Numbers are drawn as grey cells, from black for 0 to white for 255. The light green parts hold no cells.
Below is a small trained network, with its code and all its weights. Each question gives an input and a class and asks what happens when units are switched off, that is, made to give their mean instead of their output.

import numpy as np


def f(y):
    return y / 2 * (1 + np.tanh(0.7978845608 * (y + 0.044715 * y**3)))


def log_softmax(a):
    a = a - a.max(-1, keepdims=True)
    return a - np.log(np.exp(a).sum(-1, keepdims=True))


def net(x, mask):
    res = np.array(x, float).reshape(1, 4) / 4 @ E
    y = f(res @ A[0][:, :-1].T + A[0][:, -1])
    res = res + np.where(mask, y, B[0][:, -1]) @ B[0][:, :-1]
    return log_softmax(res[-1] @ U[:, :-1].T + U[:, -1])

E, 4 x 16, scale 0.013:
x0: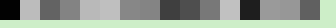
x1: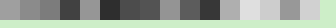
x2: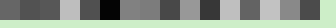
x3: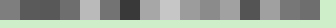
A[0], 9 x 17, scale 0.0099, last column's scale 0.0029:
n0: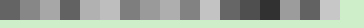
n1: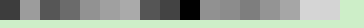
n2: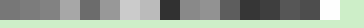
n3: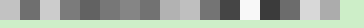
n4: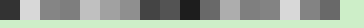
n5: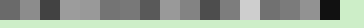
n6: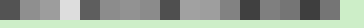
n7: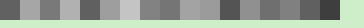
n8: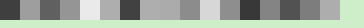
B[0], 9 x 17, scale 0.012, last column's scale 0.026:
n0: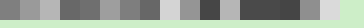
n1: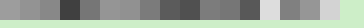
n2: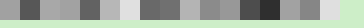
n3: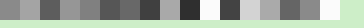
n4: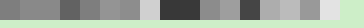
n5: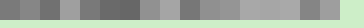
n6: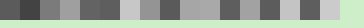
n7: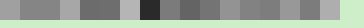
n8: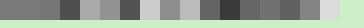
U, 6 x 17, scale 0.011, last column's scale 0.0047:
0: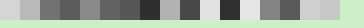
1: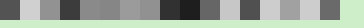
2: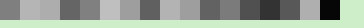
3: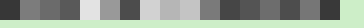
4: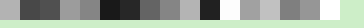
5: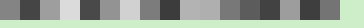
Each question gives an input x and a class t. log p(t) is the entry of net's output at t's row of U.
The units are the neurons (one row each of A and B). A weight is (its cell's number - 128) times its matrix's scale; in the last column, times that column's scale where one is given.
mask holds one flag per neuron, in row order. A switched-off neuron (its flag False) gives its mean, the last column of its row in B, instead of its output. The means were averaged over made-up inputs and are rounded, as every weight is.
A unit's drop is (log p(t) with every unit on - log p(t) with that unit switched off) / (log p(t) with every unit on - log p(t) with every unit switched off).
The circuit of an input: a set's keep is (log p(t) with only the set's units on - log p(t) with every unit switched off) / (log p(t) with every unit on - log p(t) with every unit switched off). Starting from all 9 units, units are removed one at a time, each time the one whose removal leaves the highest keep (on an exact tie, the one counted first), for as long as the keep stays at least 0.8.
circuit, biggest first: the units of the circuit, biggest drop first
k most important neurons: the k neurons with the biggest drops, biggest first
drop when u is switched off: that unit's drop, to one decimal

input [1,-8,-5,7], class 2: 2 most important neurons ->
n0, n2
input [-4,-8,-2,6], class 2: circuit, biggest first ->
n0
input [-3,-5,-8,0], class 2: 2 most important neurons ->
n0, n2
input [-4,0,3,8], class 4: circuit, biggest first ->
n3, n2
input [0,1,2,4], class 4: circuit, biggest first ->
n3, n4, n2
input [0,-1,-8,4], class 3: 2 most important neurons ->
n8, n2
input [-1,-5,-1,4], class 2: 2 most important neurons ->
n0, n8
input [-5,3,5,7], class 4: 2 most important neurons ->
n3, n1
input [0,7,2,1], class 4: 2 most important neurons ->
n3, n4
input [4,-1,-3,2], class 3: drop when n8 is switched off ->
1.2
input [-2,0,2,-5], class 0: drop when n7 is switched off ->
0.0
